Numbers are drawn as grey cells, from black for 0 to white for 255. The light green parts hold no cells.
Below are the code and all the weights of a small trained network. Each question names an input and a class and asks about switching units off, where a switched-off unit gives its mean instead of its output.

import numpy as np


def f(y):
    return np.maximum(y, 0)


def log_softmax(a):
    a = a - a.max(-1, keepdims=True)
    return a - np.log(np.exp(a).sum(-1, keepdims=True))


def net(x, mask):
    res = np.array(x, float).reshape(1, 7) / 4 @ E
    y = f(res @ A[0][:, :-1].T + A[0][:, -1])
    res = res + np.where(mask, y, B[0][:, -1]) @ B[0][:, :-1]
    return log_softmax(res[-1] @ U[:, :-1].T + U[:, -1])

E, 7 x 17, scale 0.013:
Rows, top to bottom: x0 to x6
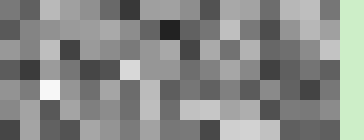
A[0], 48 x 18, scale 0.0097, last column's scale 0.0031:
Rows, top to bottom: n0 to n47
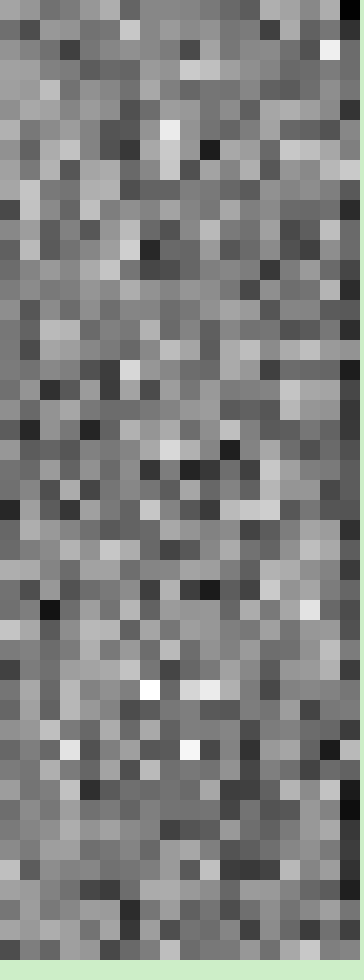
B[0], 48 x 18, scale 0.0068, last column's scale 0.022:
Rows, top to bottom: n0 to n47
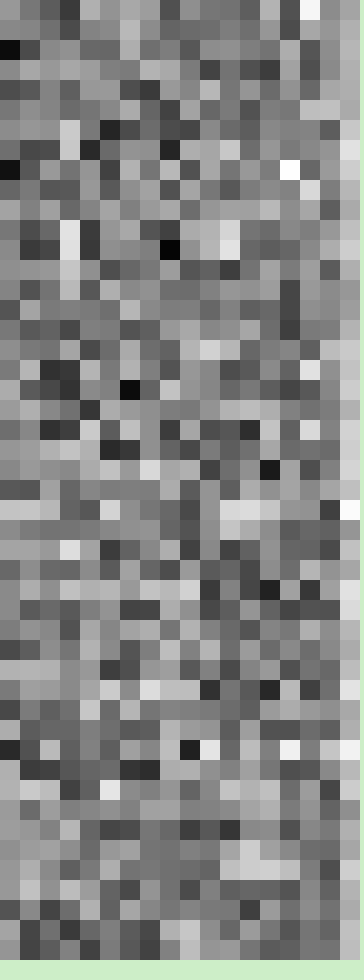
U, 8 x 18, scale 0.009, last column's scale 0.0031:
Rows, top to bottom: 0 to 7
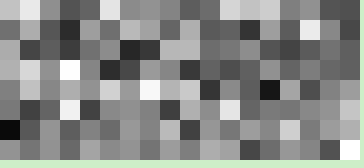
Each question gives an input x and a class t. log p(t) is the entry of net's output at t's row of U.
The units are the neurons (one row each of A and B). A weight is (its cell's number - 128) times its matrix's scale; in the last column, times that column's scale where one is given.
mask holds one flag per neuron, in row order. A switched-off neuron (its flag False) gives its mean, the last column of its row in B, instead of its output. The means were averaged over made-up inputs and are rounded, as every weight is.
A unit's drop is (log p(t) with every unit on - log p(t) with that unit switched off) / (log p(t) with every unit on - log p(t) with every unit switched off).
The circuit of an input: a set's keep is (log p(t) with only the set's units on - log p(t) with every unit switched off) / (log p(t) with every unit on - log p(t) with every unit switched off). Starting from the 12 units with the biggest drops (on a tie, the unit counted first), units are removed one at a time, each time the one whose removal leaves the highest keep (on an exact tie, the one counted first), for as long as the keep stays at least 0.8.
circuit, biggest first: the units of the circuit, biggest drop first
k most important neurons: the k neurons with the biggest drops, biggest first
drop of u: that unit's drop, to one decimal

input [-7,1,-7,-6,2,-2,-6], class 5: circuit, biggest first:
(n12)
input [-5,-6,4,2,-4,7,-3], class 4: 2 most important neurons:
(n34 n3)
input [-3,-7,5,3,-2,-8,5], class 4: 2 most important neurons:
(n29 n23)
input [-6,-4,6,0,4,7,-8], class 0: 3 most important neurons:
(n43 n39 n29)
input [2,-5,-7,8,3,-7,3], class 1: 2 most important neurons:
(n21 n18)
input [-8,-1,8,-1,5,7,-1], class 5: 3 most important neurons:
(n11 n37 n12)
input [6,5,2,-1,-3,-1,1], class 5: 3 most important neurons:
(n7 n17 n22)
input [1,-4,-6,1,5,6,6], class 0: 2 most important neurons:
(n25 n29)
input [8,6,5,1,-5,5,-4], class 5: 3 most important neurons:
(n7 n17 n47)
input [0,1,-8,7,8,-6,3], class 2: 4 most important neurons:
(n38 n16 n46 n8)
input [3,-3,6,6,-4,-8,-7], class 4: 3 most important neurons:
(n29 n25 n23)
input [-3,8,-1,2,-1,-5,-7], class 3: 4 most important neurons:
(n27 n25 n13 n41)
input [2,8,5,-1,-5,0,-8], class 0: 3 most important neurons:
(n39 n43 n20)
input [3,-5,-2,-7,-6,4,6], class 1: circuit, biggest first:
(n31)
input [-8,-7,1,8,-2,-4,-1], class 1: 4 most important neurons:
(n21 n18 n7 n1)
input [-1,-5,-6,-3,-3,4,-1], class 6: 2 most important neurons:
(n37 n24)
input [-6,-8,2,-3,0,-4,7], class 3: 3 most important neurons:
(n22 n6 n39)
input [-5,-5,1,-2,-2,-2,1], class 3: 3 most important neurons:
(n22 n7 n17)
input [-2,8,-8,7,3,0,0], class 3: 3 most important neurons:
(n27 n33 n41)
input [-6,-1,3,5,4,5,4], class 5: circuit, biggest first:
(n11)
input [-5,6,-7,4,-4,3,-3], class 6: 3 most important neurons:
(n37 n24 n22)
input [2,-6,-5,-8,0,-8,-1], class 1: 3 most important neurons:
(n0 n34 n9)
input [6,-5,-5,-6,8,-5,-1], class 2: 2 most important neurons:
(n46 n38)
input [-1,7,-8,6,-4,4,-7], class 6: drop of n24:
0.4
